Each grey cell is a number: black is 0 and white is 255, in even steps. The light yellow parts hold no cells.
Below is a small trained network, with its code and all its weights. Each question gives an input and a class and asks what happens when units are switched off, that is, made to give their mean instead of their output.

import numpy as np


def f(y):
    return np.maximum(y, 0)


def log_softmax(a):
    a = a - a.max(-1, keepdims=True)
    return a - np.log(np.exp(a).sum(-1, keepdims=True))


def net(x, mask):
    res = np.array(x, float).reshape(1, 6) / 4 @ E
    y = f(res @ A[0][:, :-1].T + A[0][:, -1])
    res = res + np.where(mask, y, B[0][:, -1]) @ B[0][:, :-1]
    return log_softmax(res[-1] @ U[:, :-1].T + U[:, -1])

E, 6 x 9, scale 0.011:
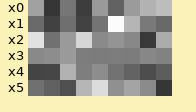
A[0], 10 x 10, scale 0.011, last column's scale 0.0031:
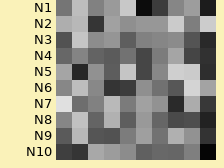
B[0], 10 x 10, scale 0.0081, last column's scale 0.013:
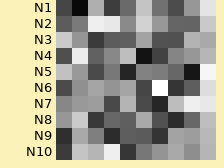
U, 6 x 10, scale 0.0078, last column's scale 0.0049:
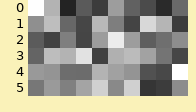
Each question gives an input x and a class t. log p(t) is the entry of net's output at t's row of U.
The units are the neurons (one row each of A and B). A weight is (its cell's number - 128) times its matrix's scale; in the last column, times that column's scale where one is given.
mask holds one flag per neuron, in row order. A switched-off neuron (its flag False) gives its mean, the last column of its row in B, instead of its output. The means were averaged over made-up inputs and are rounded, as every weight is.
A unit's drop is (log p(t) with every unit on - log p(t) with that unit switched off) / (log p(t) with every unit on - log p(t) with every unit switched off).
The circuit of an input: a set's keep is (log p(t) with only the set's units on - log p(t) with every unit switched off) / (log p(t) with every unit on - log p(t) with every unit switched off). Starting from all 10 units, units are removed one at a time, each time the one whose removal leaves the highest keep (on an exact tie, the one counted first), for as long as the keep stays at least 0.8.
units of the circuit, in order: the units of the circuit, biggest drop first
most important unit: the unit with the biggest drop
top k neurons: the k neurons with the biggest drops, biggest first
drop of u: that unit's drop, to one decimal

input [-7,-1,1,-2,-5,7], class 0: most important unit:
N8
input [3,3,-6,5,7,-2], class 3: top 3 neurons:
(N10, N7, N1)
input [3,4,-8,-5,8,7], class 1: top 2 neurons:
(N4, N6)
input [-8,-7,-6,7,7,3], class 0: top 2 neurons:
(N3, N8)
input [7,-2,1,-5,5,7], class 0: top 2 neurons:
(N5, N6)
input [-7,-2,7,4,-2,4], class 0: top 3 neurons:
(N8, N4, N9)
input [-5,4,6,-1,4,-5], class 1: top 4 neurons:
(N7, N5, N2, N1)
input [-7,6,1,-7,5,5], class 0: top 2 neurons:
(N8, N6)
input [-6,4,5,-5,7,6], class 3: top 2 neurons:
(N10, N5)
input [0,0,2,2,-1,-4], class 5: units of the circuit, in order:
(N6, N9)
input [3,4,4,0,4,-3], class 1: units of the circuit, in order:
(N7, N1)
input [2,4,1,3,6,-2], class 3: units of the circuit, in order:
(N10, N1)
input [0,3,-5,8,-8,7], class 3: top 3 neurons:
(N2, N7, N1)
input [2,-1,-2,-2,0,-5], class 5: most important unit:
N6
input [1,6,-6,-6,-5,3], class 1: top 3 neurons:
(N9, N1, N4)
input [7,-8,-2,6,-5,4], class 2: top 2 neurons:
(N1, N2)
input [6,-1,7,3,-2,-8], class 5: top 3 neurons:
(N6, N9, N5)
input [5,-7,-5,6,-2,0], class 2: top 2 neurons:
(N1, N7)
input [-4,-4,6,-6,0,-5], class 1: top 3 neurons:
(N7, N5, N2)
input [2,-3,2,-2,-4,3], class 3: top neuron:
(N2)
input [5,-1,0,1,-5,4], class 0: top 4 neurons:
(N5, N6, N10, N1)
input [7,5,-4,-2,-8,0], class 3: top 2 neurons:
(N2, N8)
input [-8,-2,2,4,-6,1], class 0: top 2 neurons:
(N8, N3)
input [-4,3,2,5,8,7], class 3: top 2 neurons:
(N10, N6)
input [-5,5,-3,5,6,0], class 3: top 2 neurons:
(N10, N5)
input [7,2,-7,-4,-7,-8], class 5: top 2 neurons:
(N6, N7)
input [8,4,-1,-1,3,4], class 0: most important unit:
N5
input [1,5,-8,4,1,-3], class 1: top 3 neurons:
(N9, N4, N1)
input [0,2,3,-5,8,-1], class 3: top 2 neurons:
(N10, N1)
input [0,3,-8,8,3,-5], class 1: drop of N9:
0.7
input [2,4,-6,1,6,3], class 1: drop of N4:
0.4
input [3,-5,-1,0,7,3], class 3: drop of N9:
0.0
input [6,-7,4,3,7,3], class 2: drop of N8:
0.1
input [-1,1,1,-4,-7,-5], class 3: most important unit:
N2
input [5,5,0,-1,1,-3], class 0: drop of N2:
0.4
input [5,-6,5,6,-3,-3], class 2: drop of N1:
1.0
